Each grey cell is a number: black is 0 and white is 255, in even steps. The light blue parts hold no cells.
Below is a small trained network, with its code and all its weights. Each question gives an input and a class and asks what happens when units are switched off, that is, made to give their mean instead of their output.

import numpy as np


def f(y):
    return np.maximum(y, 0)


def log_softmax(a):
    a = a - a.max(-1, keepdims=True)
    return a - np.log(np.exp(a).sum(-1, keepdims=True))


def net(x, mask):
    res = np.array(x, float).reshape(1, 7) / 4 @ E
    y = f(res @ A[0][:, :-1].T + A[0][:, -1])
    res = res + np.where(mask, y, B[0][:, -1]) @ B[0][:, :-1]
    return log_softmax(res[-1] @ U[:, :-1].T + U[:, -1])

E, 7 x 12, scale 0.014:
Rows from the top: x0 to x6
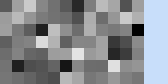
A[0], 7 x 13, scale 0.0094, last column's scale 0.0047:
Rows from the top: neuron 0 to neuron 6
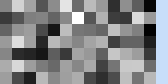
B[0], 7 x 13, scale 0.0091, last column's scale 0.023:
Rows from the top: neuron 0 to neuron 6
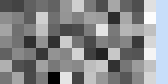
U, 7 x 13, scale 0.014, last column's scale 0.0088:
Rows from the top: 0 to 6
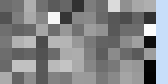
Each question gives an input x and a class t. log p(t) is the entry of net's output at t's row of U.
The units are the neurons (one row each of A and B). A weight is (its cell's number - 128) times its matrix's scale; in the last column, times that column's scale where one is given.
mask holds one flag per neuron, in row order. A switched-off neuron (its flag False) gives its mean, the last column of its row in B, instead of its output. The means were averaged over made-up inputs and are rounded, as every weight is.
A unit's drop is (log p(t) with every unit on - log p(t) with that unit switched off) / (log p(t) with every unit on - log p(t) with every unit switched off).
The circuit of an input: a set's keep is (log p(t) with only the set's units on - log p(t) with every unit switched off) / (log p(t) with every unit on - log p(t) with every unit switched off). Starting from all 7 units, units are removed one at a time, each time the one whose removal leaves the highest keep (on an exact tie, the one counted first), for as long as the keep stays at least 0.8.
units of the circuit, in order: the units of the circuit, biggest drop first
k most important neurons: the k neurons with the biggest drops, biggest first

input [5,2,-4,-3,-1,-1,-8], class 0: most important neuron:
neuron 1
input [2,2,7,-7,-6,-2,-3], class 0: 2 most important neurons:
neuron 2; neuron 1
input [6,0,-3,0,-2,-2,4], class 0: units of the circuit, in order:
neuron 1; neuron 3
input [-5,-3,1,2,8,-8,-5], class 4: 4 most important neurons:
neuron 0; neuron 2; neuron 5; neuron 3
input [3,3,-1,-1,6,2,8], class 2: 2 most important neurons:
neuron 0; neuron 1
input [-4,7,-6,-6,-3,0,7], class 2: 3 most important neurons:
neuron 5; neuron 2; neuron 6
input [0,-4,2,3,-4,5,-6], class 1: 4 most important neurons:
neuron 3; neuron 6; neuron 0; neuron 2
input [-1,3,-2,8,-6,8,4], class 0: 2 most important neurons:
neuron 0; neuron 3
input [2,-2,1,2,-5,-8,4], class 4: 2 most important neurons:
neuron 0; neuron 1
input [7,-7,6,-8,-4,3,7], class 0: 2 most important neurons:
neuron 2; neuron 0
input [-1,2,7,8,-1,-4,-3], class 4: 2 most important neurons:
neuron 0; neuron 1
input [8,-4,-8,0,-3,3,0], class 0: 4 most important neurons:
neuron 5; neuron 3; neuron 6; neuron 0
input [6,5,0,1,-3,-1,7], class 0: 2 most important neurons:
neuron 1; neuron 3
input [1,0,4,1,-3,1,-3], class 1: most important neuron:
neuron 6
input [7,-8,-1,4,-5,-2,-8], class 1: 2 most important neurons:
neuron 6; neuron 3
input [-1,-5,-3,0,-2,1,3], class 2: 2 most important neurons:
neuron 4; neuron 0
